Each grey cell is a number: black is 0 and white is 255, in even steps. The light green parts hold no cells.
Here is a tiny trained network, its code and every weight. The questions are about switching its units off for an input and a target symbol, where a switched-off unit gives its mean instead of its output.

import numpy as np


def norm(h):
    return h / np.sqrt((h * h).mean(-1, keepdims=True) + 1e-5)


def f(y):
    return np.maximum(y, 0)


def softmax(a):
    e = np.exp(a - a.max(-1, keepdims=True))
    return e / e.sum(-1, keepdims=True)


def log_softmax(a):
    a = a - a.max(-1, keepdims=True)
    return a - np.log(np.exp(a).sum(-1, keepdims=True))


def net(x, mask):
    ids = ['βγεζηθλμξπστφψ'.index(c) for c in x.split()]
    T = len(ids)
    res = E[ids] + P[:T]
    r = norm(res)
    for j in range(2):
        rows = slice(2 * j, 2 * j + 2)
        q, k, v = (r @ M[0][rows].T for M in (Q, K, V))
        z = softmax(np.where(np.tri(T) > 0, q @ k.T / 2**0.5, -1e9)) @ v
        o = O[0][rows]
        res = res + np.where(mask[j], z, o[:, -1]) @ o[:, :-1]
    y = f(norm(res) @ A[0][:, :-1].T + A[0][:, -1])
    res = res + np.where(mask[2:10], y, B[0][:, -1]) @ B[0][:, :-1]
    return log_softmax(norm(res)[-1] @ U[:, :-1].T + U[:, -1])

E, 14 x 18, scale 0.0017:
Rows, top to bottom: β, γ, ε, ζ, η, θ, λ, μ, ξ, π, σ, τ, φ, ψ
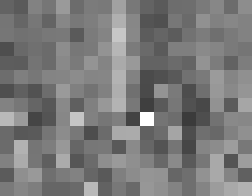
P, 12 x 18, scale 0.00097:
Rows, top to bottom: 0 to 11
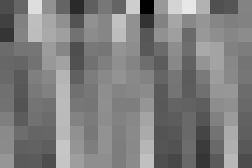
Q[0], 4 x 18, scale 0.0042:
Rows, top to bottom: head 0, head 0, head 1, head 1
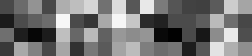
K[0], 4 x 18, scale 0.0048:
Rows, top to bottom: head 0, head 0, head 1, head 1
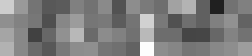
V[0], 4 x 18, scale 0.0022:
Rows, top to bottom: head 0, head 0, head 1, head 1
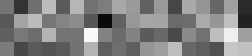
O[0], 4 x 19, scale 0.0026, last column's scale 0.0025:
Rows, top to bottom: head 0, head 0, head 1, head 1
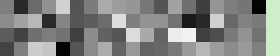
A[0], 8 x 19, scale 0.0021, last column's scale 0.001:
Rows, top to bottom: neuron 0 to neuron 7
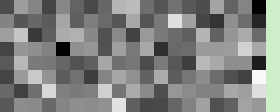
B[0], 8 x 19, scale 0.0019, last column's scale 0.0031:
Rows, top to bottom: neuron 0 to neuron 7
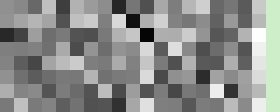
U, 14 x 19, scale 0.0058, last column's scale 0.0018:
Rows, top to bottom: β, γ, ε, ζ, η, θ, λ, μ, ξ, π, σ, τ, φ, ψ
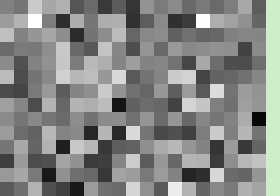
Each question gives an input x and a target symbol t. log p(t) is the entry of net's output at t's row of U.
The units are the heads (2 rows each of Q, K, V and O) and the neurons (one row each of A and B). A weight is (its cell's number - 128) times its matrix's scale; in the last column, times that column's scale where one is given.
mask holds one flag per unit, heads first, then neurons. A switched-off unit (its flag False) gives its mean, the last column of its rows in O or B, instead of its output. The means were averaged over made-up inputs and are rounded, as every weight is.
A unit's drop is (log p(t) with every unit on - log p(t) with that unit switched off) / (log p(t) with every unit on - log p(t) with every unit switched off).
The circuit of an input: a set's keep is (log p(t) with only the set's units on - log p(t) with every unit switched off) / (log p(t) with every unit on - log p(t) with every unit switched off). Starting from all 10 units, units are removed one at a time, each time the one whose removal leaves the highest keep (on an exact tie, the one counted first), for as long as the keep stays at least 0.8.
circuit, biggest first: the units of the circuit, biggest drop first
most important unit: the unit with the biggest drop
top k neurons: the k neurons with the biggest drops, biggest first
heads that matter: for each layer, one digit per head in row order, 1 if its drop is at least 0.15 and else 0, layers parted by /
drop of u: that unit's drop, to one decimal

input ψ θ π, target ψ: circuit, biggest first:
[head 1]
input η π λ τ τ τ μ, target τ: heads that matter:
00
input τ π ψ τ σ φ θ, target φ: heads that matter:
10
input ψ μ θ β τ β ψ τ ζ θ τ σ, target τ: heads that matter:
00
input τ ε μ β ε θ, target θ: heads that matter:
11
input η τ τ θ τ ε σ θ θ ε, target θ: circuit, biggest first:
[head 1; head 0; neuron 1]
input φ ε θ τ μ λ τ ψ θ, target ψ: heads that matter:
01
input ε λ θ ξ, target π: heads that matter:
11
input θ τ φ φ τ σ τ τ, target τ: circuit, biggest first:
[neuron 2; head 0]
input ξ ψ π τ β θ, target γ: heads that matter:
01
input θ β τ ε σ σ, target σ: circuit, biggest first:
[head 1; neuron 1]
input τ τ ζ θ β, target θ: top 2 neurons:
[neuron 1; neuron 0]
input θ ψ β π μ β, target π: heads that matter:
10
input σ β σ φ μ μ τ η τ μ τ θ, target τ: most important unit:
neuron 2
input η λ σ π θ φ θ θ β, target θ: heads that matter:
11
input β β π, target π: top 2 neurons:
[neuron 6; neuron 2]
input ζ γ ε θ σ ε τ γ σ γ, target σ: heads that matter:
01
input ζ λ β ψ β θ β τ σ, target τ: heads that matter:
01
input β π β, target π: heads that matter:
10
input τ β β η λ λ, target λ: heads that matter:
11
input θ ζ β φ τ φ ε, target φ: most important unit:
head 0
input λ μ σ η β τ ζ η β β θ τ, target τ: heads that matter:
00
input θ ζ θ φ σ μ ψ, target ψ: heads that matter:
01
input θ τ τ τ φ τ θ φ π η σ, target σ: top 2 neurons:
[neuron 0; neuron 6]
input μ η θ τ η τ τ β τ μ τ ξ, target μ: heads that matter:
11
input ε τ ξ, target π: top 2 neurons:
[neuron 6; neuron 1]
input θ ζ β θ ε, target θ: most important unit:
head 1
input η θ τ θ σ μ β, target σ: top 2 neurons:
[neuron 1; neuron 2]
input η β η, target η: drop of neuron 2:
0.4
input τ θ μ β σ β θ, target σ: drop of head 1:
0.3
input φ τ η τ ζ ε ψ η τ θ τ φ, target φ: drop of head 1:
0.1
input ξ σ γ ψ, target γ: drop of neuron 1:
0.0
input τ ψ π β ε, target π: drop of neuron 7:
0.1
